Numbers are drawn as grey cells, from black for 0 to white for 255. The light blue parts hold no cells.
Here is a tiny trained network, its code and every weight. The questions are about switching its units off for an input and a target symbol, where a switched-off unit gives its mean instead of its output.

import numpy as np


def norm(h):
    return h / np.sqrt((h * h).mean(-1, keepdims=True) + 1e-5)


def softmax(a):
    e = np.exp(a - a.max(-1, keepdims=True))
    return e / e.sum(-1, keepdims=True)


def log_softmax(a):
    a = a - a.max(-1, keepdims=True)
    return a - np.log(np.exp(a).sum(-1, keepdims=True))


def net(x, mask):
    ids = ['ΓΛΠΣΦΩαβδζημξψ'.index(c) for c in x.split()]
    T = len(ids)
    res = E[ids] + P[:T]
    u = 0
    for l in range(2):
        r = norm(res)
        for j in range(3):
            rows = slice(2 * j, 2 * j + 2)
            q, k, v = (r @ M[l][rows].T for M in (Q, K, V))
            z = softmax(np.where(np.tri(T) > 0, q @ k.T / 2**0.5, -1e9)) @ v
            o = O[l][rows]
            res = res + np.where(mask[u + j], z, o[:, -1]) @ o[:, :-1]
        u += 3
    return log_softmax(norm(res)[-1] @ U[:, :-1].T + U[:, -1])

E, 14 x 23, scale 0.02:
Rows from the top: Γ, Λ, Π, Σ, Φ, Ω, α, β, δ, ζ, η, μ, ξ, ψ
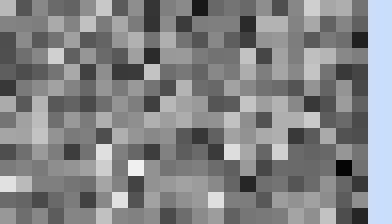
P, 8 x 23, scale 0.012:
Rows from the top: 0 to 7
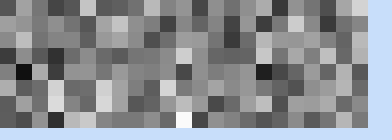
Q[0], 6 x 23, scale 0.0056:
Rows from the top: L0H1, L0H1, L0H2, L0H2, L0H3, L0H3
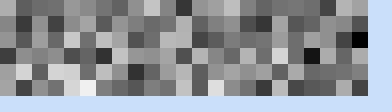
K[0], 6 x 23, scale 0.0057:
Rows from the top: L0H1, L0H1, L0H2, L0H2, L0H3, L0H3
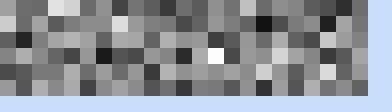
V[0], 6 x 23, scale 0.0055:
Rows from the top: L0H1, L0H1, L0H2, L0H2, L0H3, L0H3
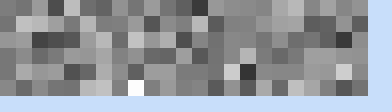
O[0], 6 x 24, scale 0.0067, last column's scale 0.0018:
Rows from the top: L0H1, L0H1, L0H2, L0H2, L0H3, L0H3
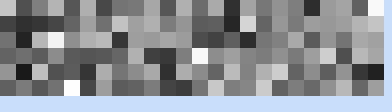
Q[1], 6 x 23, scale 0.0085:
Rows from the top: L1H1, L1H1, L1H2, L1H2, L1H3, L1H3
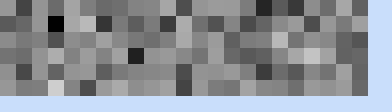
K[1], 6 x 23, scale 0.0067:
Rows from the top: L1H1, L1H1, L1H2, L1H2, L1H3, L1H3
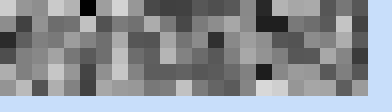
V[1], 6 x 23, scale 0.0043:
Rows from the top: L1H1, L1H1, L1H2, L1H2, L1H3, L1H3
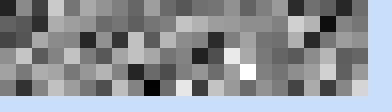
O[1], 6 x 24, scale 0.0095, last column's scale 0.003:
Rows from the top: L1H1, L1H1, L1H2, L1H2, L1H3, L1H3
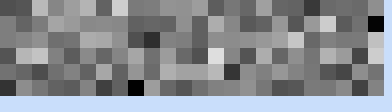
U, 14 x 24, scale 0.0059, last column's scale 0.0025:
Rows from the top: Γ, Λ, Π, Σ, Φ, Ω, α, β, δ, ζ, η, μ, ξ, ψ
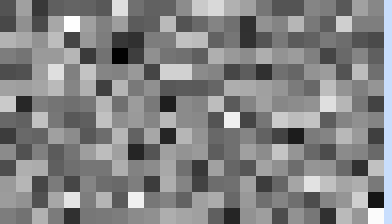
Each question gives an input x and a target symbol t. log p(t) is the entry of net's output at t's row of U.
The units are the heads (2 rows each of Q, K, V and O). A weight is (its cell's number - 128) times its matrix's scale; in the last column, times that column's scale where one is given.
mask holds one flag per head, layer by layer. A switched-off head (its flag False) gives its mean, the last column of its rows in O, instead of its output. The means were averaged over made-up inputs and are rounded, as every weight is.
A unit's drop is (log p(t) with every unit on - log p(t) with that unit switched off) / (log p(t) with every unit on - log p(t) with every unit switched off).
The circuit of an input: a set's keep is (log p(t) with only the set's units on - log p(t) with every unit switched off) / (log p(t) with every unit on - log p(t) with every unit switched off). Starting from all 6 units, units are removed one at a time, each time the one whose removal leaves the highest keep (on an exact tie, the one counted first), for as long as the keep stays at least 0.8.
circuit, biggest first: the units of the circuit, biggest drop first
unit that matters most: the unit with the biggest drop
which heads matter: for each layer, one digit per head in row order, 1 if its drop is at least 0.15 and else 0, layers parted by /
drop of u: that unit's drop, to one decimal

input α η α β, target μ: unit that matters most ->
L1H1
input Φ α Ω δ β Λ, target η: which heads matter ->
000 / 011
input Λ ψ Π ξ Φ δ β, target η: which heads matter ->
000 / 010
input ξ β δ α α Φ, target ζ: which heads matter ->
000 / 010
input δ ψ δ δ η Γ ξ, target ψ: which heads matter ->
000 / 100
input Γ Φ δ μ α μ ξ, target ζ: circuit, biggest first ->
L1H2, L0H3
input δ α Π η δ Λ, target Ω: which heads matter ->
000 / 001
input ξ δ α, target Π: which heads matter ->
100 / 100
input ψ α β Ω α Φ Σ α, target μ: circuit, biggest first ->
L1H1, L0H3
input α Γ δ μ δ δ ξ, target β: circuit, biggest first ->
L1H3, L0H3
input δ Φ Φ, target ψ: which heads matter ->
001 / 100
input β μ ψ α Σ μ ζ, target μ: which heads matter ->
000 / 100
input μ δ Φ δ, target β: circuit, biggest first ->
L0H3, L0H1
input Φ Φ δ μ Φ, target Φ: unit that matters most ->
L0H3
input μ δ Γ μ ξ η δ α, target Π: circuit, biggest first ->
L0H1, L1H1
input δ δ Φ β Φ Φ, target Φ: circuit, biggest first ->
L1H1, L0H3
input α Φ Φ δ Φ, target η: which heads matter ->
000 / 010
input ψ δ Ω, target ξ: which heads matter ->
000 / 001
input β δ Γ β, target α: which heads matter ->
001 / 100
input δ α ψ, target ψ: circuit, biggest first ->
L1H1
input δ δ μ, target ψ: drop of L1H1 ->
0.8
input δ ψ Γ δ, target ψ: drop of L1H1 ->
0.8
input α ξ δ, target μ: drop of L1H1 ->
0.6
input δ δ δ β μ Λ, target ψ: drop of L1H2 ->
0.1
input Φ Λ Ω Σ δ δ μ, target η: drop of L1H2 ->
0.6
